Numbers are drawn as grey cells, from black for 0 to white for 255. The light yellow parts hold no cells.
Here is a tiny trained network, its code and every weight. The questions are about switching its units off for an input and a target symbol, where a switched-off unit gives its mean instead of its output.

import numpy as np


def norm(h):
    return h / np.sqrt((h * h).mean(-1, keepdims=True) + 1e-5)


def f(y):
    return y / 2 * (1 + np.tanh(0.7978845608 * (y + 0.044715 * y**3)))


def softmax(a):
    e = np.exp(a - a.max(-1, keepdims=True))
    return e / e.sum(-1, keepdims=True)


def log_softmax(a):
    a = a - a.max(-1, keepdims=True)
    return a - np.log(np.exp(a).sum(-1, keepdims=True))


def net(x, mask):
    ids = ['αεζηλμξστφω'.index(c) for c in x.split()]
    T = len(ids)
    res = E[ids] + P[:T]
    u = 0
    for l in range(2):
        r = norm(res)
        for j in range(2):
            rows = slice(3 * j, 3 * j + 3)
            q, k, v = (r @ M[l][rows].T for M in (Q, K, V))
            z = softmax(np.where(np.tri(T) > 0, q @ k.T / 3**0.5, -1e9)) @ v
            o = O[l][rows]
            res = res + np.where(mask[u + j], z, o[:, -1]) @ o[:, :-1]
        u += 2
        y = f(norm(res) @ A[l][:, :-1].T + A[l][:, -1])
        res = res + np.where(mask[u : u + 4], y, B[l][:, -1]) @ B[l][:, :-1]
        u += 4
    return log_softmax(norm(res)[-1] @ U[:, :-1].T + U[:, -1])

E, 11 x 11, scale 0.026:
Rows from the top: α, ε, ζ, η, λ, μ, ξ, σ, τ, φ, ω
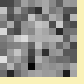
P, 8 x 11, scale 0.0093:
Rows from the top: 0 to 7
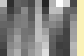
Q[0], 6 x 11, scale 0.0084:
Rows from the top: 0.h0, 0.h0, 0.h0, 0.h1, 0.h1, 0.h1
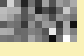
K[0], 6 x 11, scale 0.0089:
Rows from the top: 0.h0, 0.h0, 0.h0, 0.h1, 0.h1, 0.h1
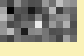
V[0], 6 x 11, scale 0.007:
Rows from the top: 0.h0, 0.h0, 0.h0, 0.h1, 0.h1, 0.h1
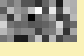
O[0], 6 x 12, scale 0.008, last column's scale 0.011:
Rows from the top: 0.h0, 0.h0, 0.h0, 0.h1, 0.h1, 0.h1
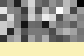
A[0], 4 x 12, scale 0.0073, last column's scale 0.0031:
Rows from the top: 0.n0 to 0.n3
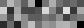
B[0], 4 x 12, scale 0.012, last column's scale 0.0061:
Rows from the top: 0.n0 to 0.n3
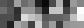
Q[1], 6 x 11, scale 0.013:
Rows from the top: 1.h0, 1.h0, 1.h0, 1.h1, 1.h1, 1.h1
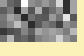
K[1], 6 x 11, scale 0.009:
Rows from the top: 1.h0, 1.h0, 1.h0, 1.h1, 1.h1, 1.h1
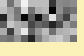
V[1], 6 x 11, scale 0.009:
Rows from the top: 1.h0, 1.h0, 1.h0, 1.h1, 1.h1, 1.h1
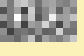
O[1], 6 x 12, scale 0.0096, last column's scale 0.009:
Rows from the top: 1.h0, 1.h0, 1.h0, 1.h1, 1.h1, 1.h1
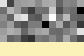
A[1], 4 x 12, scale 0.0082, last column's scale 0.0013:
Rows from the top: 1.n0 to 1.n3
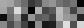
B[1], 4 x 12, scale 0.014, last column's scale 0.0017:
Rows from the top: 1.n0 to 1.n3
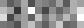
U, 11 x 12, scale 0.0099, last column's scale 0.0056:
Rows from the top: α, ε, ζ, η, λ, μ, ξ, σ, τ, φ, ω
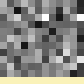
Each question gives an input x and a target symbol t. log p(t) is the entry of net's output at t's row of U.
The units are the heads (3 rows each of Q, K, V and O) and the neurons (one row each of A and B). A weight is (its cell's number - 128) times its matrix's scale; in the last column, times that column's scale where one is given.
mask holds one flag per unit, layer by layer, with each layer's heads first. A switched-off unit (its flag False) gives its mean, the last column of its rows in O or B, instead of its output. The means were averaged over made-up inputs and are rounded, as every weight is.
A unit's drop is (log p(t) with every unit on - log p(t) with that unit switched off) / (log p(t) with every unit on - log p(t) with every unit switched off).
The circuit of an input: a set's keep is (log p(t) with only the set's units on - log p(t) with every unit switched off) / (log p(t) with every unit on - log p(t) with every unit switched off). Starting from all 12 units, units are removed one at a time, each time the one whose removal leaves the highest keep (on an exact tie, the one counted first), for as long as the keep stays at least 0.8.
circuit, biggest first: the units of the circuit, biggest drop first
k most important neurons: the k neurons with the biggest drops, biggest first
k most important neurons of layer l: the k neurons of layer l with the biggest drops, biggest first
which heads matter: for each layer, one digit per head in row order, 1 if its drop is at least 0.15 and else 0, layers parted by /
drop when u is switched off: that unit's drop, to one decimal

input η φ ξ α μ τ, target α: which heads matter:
00 / 11
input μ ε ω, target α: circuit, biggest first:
1.h0
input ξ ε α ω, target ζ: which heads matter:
00 / 10
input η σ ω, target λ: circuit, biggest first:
1.h0; 0.n1
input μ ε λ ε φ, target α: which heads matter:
00 / 11
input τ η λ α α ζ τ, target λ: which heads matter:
10 / 10
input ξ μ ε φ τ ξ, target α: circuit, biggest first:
1.h0; 0.n1
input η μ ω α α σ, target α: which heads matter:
01 / 11
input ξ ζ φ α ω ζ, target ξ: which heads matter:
11 / 01
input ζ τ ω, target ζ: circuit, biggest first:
0.n1; 0.h0
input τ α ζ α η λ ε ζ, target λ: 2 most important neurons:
0.n2; 0.n1
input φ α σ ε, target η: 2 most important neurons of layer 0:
0.n0; 0.n2
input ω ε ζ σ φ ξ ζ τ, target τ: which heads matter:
11 / 01
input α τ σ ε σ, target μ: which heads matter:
11 / 10
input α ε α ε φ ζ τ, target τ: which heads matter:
01 / 01
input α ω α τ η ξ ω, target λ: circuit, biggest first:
1.h0
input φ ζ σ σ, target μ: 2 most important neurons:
1.n1; 0.n1
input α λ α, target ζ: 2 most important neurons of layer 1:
1.n1; 1.n3
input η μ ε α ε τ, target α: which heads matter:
01 / 11
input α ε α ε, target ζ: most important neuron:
0.n1
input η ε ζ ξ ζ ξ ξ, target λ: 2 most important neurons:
0.n2; 0.n1
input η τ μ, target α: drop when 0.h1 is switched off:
0.1
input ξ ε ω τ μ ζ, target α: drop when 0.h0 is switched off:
0.0
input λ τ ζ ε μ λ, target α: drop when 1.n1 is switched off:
0.1
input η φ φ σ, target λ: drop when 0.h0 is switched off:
0.2
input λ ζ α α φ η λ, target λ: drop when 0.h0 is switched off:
0.4
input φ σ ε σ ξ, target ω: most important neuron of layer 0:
0.n2
